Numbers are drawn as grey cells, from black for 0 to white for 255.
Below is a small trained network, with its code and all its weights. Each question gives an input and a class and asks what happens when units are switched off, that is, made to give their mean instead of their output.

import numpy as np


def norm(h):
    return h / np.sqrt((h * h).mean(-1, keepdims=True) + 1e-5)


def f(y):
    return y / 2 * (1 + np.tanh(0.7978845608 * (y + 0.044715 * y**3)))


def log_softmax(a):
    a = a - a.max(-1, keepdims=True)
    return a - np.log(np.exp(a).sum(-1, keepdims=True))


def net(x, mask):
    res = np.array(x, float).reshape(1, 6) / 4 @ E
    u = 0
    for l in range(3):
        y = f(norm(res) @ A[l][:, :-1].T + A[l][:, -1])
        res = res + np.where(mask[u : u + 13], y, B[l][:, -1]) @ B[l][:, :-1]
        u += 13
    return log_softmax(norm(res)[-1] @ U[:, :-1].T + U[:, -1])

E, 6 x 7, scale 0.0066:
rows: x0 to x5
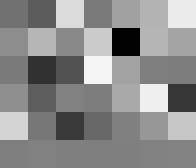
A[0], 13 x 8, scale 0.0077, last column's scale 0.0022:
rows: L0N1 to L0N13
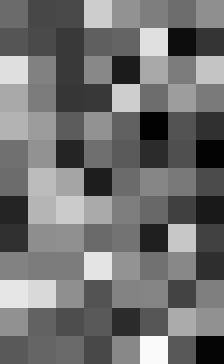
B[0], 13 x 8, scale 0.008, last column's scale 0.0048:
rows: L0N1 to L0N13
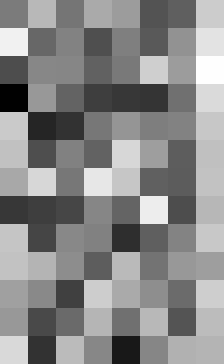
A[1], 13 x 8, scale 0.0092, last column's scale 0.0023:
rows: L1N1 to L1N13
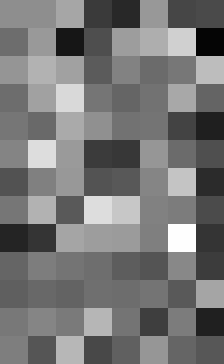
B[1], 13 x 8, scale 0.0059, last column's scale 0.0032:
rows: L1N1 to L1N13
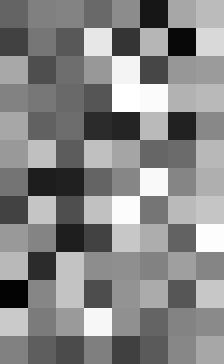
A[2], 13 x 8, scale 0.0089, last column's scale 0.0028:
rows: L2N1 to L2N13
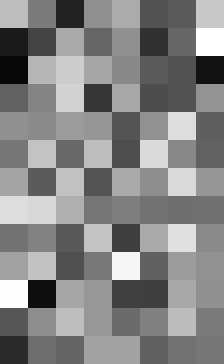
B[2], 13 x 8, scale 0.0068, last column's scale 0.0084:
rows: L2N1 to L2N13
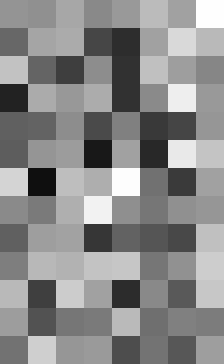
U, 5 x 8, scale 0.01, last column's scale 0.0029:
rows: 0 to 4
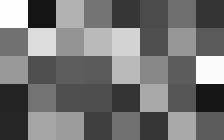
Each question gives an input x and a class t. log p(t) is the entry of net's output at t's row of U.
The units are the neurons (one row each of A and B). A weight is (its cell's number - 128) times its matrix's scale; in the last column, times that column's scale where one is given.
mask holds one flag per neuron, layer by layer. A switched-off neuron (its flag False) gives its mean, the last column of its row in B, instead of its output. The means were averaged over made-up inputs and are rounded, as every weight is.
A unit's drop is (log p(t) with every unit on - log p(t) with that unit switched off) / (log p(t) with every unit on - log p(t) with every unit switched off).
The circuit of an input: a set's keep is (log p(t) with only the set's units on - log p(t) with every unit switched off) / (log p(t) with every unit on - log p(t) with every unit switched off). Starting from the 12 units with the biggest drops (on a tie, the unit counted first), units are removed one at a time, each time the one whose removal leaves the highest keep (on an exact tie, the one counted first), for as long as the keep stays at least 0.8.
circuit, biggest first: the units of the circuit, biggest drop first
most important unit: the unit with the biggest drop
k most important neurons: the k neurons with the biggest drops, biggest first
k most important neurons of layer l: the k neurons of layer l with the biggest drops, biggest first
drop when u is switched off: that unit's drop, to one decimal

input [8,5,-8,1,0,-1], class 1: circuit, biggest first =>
L0N7; L1N6
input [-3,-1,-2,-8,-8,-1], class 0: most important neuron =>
L0N9
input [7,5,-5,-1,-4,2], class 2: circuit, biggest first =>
L1N4; L2N7
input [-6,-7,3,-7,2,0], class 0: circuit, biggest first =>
L0N9; L2N11; L1N9
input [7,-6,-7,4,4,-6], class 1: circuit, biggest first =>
L0N7; L2N10
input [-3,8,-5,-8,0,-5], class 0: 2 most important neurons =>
L0N9; L0N5
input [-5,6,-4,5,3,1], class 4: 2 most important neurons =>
L0N3; L2N6
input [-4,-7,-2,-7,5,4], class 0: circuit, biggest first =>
L0N9; L2N11
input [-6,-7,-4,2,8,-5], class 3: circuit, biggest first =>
L0N4; L1N2
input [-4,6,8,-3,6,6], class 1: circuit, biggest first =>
L0N1; L1N8
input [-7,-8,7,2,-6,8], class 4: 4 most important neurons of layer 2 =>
L2N2; L2N4; L2N7; L2N8
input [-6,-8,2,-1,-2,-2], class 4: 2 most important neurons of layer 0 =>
L0N4; L0N7
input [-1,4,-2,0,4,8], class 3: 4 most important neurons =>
L0N3; L1N2; L2N10; L0N1
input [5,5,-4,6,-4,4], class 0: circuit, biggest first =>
L0N13
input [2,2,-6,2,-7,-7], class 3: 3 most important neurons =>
L0N8; L2N3; L2N10
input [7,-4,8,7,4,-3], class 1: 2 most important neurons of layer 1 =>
L1N9; L1N7
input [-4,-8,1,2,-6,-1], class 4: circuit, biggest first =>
L2N4; L2N2
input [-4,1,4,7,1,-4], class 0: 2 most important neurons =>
L0N2; L0N13
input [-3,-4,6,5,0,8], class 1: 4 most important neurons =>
L0N1; L0N9; L2N10; L0N5
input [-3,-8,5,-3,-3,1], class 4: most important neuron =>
L0N7
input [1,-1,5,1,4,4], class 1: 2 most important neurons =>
L0N1; L1N8
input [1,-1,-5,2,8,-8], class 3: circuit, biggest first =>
L1N2; L0N4
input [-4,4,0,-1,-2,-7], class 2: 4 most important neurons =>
L0N6; L0N5; L0N4; L2N2
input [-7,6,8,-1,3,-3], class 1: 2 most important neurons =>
L0N1; L1N8
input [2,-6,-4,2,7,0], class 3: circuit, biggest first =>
L0N4; L1N2
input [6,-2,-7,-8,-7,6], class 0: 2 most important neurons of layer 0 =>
L0N9; L0N3
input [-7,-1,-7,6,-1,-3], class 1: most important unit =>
L0N7
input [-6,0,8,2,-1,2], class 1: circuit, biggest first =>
L0N1; L1N8
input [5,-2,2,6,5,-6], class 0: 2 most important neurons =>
L0N13; L0N3
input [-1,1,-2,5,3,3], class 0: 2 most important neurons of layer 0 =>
L0N13; L0N2
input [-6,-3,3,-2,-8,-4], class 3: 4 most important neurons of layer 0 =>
L0N8; L0N7; L0N11; L0N12
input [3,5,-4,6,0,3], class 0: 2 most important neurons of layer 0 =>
L0N13; L0N4
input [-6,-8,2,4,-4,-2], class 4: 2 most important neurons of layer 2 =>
L2N4; L2N2
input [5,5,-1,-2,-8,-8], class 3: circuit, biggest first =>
L0N8
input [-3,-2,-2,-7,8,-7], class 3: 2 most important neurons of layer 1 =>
L1N2; L1N11
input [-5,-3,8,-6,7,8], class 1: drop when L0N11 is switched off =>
-0.1
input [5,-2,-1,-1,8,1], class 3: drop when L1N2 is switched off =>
0.2
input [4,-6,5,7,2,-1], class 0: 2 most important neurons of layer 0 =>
L0N13; L0N3
